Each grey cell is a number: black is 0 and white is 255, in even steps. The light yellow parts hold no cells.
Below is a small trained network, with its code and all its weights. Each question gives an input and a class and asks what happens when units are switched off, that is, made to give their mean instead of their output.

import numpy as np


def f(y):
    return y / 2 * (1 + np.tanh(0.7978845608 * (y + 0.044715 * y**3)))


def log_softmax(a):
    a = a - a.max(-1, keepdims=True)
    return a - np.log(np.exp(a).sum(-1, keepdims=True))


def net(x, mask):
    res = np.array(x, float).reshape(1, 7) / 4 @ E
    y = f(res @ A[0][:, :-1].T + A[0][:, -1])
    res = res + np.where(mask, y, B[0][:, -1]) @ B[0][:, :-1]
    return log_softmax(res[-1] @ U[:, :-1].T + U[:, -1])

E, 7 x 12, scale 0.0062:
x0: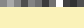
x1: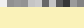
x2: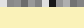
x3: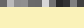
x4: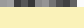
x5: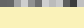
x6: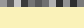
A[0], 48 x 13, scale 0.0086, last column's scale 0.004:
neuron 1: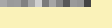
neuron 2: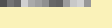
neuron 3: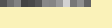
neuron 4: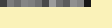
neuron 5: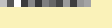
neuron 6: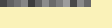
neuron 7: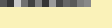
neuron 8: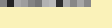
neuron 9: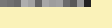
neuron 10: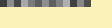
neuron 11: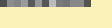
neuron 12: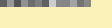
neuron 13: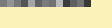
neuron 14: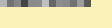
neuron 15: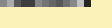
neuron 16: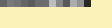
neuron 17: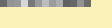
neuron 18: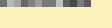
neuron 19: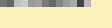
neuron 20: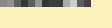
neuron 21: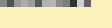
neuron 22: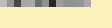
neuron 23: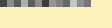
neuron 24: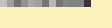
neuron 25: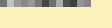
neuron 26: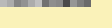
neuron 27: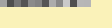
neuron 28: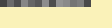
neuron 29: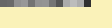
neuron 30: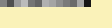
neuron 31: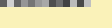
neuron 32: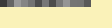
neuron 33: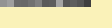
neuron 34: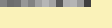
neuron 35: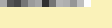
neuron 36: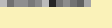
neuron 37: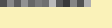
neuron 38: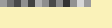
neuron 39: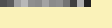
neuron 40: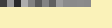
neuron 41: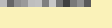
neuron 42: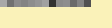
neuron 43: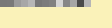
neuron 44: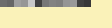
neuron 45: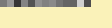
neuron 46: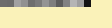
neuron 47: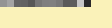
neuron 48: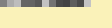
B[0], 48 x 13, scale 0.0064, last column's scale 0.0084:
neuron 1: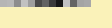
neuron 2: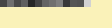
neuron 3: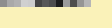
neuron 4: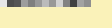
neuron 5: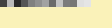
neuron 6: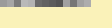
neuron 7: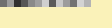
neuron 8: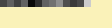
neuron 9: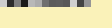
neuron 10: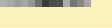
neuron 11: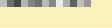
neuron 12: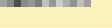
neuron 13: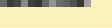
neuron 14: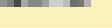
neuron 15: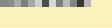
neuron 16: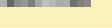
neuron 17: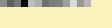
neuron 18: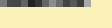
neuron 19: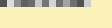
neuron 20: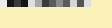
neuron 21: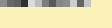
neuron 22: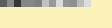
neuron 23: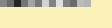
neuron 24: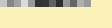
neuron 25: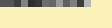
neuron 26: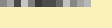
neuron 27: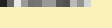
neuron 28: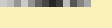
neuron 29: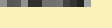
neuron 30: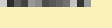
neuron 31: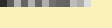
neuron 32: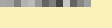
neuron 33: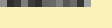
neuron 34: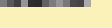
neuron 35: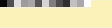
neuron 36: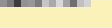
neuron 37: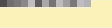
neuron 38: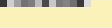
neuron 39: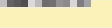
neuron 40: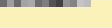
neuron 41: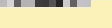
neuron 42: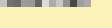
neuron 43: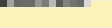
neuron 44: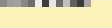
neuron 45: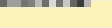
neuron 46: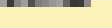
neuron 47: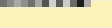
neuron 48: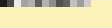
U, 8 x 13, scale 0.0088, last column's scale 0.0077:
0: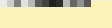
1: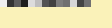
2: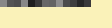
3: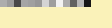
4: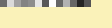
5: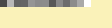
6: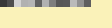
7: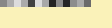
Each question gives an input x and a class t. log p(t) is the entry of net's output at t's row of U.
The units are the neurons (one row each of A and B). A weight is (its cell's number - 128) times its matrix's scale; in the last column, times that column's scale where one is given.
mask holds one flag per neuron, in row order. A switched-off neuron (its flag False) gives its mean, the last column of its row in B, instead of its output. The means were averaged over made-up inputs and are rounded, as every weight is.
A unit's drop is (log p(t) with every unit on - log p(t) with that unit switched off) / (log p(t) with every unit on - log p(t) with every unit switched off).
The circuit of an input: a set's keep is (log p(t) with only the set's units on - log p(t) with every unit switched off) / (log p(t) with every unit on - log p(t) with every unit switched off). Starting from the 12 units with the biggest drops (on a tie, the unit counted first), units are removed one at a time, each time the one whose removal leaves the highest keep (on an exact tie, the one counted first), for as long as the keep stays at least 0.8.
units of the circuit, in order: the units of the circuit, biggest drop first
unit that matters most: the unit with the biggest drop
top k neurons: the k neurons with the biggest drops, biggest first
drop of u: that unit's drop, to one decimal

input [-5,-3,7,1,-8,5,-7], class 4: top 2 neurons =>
neuron 19; neuron 44
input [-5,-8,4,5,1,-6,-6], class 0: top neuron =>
neuron 28
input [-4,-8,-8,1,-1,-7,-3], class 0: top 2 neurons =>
neuron 28; neuron 3
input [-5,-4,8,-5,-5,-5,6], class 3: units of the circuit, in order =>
neuron 36; neuron 42
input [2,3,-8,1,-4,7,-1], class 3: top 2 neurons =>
neuron 11; neuron 20
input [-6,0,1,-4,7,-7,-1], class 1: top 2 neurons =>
neuron 20; neuron 19
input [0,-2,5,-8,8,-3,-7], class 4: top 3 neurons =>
neuron 38; neuron 15; neuron 45
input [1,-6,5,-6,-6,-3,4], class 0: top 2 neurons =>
neuron 3; neuron 32
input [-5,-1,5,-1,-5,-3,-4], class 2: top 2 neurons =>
neuron 2; neuron 29
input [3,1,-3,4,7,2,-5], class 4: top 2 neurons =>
neuron 38; neuron 45
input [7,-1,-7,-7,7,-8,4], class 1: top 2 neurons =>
neuron 20; neuron 15
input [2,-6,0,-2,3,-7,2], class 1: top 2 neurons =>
neuron 20; neuron 41
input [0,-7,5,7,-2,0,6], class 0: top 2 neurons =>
neuron 35; neuron 32
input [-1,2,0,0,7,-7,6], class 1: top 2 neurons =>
neuron 20; neuron 19
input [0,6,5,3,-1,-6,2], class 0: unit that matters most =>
neuron 26
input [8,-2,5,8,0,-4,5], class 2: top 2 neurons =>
neuron 33; neuron 35
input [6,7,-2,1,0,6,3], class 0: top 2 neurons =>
neuron 41; neuron 1
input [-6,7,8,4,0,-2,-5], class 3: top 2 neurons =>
neuron 36; neuron 22
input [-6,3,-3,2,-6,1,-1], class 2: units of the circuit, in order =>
neuron 8; neuron 34
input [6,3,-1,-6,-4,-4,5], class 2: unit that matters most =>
neuron 48
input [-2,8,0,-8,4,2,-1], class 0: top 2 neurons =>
neuron 41; neuron 1
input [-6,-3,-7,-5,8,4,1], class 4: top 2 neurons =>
neuron 45; neuron 38
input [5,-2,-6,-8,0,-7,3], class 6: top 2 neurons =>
neuron 35; neuron 27
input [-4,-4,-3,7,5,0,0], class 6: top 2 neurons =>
neuron 48; neuron 31
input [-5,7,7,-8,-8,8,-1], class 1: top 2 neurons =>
neuron 21; neuron 30
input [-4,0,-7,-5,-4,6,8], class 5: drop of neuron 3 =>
0.1
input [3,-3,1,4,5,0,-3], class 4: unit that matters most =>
neuron 35
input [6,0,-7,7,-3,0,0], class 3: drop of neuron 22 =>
-0.1
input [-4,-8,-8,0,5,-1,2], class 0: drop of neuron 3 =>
0.3
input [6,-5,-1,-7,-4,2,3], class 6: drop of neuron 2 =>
0.1
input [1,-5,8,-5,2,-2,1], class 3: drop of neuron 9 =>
0.0
